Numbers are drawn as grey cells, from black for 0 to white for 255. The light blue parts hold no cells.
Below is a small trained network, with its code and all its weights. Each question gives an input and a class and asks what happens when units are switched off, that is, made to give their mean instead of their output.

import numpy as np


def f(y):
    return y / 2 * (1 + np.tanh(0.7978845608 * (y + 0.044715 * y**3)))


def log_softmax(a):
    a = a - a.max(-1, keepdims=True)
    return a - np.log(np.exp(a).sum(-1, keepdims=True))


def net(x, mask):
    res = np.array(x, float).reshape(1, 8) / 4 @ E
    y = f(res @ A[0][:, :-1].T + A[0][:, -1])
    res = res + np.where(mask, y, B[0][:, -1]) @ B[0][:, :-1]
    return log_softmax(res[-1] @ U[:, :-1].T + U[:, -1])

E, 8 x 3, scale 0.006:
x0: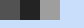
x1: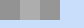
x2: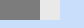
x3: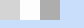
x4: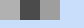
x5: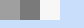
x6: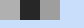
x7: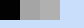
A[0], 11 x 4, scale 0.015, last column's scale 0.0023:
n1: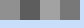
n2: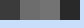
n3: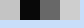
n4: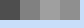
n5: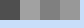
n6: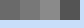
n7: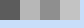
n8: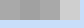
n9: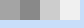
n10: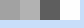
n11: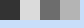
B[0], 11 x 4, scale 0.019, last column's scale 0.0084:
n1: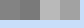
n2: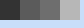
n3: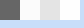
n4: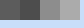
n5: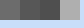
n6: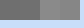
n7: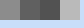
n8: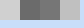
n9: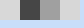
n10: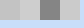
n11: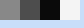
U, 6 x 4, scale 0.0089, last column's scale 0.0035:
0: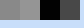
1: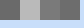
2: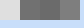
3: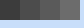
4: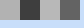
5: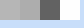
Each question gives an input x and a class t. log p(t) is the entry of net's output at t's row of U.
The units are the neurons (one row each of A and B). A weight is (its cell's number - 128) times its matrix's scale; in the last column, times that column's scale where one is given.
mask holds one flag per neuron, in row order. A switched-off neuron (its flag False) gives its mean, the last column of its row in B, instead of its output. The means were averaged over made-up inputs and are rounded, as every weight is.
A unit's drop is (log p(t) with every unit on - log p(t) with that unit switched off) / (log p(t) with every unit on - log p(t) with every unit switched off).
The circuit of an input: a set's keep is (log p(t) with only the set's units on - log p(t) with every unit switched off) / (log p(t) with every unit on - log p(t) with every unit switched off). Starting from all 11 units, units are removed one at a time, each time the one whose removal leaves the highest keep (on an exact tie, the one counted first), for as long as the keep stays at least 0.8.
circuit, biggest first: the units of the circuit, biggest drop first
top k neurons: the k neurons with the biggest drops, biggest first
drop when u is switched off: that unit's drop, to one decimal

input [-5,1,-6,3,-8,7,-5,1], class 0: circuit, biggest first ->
[n11]
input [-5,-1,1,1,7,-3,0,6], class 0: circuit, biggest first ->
[n3, n9]
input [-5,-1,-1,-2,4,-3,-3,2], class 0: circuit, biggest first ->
[n3, n9]
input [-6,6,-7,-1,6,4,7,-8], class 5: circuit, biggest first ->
[n3, n8]
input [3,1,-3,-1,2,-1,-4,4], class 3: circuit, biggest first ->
[n10, n2]
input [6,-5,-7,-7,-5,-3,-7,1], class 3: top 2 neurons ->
[n2, n10]
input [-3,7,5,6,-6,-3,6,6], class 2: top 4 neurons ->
[n9, n8, n2, n10]
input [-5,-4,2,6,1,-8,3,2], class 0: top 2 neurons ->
[n3, n9]
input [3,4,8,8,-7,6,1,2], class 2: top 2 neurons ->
[n8, n7]
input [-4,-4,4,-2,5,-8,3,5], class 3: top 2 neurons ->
[n10, n3]
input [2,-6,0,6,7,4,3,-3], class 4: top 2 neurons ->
[n9, n11]
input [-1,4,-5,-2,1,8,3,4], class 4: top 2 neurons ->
[n11, n10]
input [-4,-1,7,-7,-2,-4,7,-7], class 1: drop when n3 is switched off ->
0.3
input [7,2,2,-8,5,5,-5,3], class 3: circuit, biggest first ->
[n2]
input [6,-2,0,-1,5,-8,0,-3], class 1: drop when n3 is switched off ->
0.2
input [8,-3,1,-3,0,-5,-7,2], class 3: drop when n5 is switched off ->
0.0
